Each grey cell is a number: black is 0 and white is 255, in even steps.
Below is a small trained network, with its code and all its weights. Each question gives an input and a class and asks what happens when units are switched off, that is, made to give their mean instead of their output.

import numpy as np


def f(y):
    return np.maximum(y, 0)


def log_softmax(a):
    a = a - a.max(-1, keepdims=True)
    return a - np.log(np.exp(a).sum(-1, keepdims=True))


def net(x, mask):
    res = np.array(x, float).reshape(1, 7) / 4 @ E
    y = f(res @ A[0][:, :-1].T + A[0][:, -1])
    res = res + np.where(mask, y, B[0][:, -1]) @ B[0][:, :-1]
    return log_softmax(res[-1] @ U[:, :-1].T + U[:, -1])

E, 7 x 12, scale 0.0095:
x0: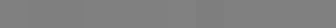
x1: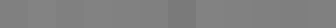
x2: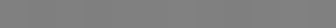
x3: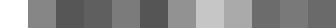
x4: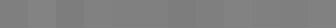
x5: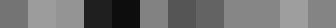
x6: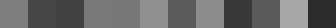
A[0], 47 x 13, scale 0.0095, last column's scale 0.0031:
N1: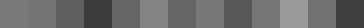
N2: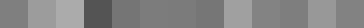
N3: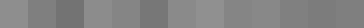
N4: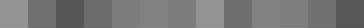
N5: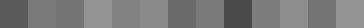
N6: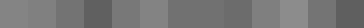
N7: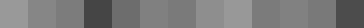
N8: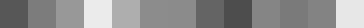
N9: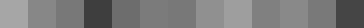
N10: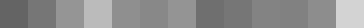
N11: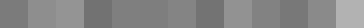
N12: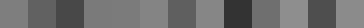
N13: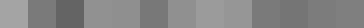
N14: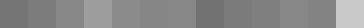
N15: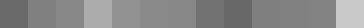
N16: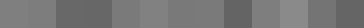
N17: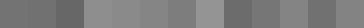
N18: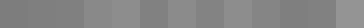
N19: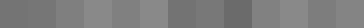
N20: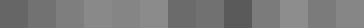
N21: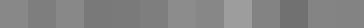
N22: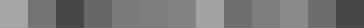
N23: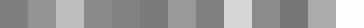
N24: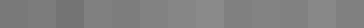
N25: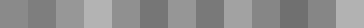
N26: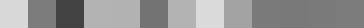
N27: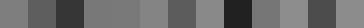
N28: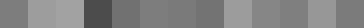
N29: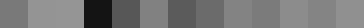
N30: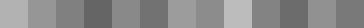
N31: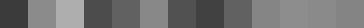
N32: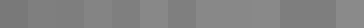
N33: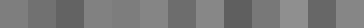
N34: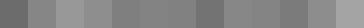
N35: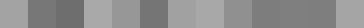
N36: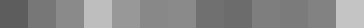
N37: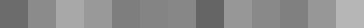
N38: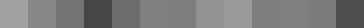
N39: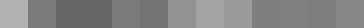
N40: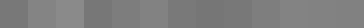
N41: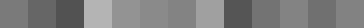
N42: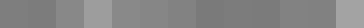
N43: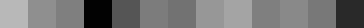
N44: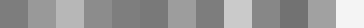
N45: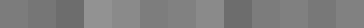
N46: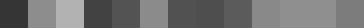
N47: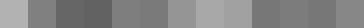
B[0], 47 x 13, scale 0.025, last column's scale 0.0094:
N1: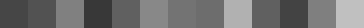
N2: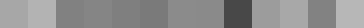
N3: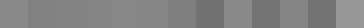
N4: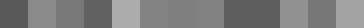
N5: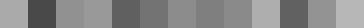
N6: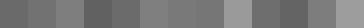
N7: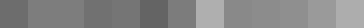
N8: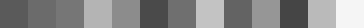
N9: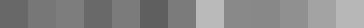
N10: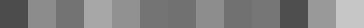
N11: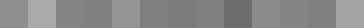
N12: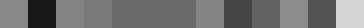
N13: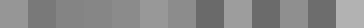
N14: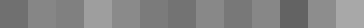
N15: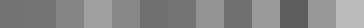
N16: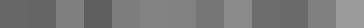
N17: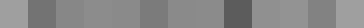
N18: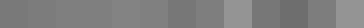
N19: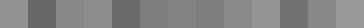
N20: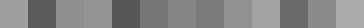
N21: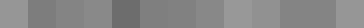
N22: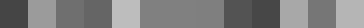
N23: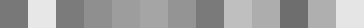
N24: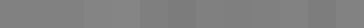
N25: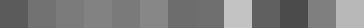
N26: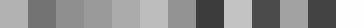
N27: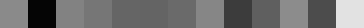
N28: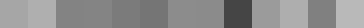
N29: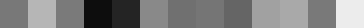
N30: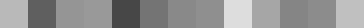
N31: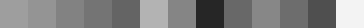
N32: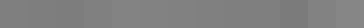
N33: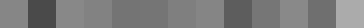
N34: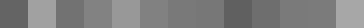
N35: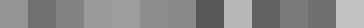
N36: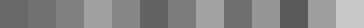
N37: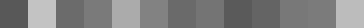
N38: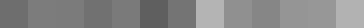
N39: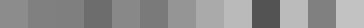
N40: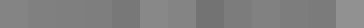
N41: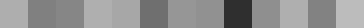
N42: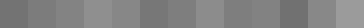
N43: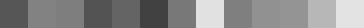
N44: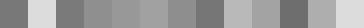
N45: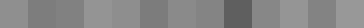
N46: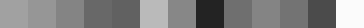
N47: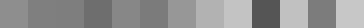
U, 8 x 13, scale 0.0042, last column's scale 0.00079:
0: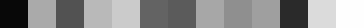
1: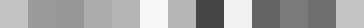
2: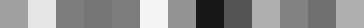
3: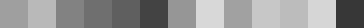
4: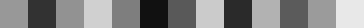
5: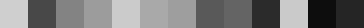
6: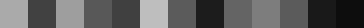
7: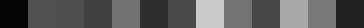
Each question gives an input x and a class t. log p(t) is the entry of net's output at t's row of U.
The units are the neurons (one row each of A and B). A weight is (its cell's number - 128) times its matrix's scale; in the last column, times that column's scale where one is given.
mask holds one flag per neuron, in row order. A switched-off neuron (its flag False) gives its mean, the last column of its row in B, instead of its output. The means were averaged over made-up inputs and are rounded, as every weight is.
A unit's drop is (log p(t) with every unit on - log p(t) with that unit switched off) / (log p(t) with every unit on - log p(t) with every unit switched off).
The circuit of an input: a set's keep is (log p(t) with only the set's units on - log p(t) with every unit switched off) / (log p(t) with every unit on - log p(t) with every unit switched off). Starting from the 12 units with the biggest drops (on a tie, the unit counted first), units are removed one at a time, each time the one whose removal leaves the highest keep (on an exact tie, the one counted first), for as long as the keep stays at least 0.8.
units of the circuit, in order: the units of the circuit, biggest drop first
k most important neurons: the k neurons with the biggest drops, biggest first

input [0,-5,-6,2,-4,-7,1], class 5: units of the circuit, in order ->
[N26 N23]
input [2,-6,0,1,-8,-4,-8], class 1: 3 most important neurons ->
[N26 N43 N30]
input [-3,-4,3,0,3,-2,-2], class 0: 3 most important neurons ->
[N46 N31 N26]
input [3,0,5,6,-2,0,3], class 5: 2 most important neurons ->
[N26 N8]
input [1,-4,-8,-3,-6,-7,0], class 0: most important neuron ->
[N27]
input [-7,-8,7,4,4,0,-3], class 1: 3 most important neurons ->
[N26 N8 N29]
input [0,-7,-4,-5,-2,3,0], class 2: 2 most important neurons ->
[N27 N12]
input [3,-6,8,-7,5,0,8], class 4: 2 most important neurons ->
[N8 N26]
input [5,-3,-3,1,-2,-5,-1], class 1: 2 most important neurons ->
[N26 N43]
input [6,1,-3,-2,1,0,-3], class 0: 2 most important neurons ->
[N26 N29]
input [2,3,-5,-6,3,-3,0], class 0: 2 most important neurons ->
[N27 N12]
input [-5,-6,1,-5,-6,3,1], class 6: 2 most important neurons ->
[N23 N44]
